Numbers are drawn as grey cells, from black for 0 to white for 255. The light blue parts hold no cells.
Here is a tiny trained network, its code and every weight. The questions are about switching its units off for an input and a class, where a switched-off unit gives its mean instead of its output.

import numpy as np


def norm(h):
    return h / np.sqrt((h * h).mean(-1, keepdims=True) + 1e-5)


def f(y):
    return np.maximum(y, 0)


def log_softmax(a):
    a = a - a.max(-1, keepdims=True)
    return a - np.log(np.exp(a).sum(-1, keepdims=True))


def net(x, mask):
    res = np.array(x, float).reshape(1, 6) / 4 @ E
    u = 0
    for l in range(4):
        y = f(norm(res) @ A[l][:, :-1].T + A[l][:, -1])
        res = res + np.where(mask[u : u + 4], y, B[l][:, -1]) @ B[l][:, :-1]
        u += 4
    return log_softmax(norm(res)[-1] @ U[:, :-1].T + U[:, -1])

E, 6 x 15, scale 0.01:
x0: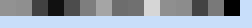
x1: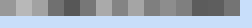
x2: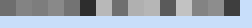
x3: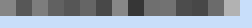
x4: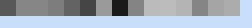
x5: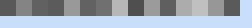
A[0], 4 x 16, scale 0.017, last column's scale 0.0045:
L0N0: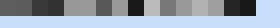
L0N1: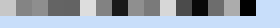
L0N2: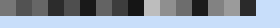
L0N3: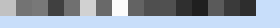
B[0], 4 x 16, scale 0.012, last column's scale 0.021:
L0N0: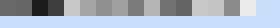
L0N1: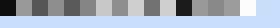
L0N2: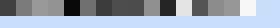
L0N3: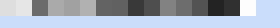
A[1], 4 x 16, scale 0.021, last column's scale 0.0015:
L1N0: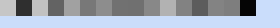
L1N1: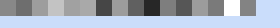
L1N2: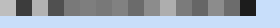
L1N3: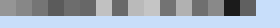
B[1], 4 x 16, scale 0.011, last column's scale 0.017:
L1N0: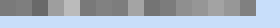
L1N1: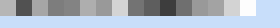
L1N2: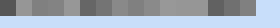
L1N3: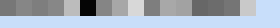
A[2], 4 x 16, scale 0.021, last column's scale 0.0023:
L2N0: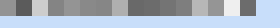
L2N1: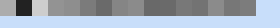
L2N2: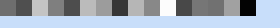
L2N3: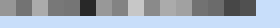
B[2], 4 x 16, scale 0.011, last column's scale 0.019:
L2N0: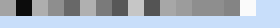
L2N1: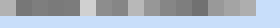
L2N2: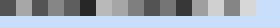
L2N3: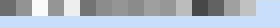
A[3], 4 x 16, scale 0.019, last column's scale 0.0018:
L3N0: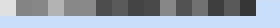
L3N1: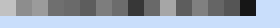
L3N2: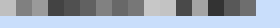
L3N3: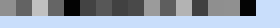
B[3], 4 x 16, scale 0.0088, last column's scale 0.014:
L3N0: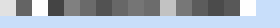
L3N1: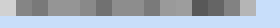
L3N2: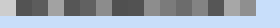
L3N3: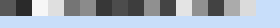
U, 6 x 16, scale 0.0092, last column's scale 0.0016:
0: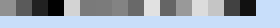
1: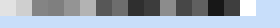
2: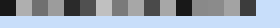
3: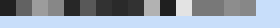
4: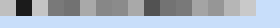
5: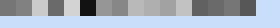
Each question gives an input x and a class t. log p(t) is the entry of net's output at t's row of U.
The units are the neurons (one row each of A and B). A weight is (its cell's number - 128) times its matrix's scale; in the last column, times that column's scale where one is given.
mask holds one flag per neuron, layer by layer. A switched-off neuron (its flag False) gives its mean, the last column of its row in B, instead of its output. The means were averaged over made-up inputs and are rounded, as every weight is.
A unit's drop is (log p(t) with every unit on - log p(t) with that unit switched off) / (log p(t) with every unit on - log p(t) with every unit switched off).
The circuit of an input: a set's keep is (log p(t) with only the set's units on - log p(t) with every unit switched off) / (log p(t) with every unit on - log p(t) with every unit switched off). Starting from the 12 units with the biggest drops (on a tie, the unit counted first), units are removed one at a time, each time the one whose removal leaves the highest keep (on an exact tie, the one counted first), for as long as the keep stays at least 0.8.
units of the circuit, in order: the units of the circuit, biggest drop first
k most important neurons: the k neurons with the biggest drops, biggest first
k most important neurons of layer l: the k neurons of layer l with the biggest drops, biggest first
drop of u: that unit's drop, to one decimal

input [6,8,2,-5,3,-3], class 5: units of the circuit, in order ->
[L1N3]
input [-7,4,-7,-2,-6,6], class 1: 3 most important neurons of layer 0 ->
[L0N3; L0N1; L0N0]
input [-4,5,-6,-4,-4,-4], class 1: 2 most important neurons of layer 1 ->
[L1N1; L1N3]
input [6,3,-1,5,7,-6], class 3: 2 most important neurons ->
[L0N2; L3N3]
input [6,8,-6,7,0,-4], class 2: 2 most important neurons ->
[L0N1; L2N2]
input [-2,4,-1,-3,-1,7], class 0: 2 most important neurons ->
[L1N1; L0N3]
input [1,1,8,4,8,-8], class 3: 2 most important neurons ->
[L0N2; L3N3]
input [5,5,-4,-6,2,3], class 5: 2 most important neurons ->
[L1N3; L0N3]
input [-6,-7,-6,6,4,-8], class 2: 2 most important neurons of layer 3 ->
[L3N0; L3N3]
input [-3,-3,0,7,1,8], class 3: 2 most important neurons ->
[L0N2; L0N1]
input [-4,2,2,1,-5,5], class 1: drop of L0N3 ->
0.5
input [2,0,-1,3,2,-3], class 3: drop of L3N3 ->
0.3
